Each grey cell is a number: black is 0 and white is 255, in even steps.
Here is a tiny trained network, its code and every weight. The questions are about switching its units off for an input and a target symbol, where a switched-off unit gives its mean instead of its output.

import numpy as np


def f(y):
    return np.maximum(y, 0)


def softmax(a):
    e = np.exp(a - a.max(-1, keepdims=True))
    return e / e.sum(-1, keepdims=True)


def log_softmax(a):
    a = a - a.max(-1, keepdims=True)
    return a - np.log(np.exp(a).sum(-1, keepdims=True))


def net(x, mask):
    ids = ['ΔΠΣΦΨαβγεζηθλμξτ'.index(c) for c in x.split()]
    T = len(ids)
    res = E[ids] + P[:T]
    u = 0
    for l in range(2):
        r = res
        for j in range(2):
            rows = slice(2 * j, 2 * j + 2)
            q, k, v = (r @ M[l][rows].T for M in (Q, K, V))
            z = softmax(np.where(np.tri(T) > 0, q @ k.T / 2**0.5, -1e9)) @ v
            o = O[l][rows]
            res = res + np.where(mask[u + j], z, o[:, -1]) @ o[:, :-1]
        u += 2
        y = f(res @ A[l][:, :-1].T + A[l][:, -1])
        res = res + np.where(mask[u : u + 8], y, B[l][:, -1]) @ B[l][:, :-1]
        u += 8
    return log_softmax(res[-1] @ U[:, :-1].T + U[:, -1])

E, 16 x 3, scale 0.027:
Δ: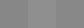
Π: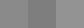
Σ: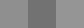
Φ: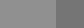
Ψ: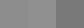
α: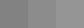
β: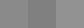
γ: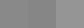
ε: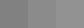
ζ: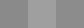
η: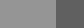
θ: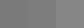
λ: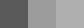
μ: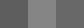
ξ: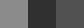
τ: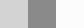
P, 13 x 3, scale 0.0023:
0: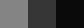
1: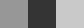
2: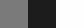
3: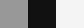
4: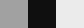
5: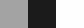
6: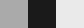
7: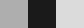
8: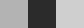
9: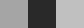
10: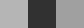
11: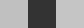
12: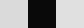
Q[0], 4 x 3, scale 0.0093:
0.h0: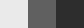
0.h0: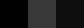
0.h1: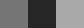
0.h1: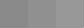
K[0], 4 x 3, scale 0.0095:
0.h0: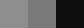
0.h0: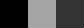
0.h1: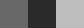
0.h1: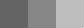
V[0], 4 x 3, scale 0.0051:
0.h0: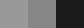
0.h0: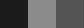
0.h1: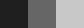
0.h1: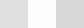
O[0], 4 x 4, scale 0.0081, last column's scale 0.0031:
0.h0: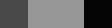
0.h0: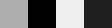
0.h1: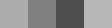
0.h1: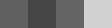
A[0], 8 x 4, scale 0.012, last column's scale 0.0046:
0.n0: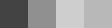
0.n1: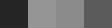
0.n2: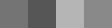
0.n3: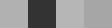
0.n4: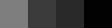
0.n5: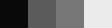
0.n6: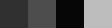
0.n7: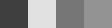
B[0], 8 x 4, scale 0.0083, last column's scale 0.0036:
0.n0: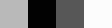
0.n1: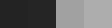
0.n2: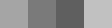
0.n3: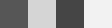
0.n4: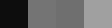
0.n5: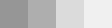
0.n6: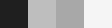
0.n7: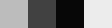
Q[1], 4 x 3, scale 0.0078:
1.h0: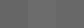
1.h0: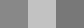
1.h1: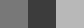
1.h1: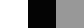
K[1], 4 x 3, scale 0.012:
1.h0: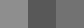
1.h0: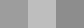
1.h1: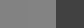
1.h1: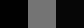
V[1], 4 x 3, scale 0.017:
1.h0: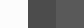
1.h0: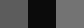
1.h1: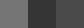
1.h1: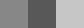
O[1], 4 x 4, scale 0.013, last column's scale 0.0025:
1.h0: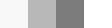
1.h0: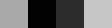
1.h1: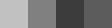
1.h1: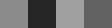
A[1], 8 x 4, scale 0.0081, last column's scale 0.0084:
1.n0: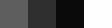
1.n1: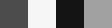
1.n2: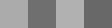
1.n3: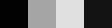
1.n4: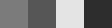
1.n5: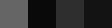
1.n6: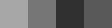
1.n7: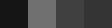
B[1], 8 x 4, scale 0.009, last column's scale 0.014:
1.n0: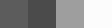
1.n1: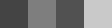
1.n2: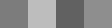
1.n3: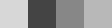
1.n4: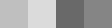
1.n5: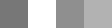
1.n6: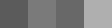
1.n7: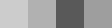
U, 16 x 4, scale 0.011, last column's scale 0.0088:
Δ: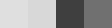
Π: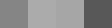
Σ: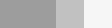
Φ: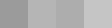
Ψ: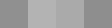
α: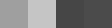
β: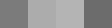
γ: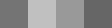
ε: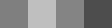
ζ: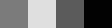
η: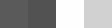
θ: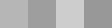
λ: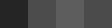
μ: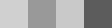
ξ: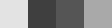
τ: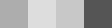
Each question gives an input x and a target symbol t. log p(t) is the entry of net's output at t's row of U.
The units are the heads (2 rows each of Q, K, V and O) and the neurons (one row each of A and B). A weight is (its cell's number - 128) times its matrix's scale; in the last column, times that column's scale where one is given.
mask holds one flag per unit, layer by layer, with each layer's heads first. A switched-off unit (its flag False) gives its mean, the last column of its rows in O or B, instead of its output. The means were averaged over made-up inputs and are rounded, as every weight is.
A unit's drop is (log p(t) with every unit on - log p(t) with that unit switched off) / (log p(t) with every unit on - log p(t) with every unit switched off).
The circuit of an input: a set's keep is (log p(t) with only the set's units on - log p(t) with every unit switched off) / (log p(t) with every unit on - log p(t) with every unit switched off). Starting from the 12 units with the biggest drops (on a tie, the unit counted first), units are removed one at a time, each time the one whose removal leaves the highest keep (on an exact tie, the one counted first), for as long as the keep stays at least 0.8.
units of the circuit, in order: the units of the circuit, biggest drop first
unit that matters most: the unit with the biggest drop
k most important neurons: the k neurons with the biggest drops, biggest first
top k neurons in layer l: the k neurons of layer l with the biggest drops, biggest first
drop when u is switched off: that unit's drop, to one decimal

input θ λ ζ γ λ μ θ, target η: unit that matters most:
0.n7
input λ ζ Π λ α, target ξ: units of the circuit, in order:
0.n6, 0.n0, 1.h0
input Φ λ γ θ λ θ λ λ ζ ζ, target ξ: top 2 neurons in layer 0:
0.n6, 0.n0
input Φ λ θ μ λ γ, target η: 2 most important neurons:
0.n7, 0.n5
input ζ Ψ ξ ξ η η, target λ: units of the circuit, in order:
1.h0, 0.n4, 0.n6
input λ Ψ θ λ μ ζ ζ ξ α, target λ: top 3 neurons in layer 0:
0.n4, 0.n6, 0.n3
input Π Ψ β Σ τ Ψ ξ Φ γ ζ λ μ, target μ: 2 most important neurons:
1.n3, 0.n6
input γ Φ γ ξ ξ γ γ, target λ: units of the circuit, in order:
1.h0, 0.n4, 0.n6
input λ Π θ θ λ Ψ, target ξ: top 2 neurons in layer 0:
0.n6, 0.n5
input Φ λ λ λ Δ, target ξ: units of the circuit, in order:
0.n0, 1.h0, 1.h1
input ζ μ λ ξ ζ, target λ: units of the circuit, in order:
1.h0, 0.n6
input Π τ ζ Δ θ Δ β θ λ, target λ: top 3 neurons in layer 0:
0.n7, 0.n1, 0.n3
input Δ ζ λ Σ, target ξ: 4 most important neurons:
0.n6, 0.n5, 1.n5, 0.n0
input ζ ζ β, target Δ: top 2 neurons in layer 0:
0.n6, 0.n1
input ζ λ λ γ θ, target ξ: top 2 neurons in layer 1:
1.n5, 1.n1
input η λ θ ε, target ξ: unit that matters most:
0.n0
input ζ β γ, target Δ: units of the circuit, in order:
0.n6, 1.h0
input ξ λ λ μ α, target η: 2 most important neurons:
0.n7, 1.n0
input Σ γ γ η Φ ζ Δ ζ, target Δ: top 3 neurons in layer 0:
0.n6, 0.n5, 0.n1
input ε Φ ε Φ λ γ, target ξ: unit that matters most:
0.n6
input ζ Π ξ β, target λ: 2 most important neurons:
0.n4, 0.n3
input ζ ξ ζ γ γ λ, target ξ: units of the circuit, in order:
0.n0, 1.h0
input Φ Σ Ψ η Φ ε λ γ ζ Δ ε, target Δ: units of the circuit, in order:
0.n6, 1.h1
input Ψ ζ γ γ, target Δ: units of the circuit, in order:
0.n5, 1.h1
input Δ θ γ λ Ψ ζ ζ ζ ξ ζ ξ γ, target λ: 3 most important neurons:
0.n4, 0.n6, 0.n5
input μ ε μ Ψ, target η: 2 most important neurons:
0.n7, 0.n5
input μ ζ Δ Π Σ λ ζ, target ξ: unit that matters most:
0.h0
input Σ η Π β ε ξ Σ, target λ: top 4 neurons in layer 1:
1.n5, 1.n1, 1.n7, 1.n3
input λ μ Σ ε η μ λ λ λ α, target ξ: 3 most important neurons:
0.n0, 0.n6, 0.n4
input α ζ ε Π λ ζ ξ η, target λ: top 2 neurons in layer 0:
0.n5, 0.n7
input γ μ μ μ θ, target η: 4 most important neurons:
0.n5, 1.n0, 0.n7, 1.n1
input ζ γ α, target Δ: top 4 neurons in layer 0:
0.n6, 0.n1, 0.n4, 0.n5
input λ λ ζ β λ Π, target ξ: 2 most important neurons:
0.n6, 0.n0
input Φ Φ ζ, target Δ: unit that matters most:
1.h0
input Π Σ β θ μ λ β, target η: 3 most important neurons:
0.n7, 0.n5, 1.n7
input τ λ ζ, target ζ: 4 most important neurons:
1.n1, 0.n7, 0.n5, 1.n0
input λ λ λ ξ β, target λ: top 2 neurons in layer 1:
1.n0, 1.n3
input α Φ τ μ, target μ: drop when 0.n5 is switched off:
0.3
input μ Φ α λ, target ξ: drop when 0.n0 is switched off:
0.8
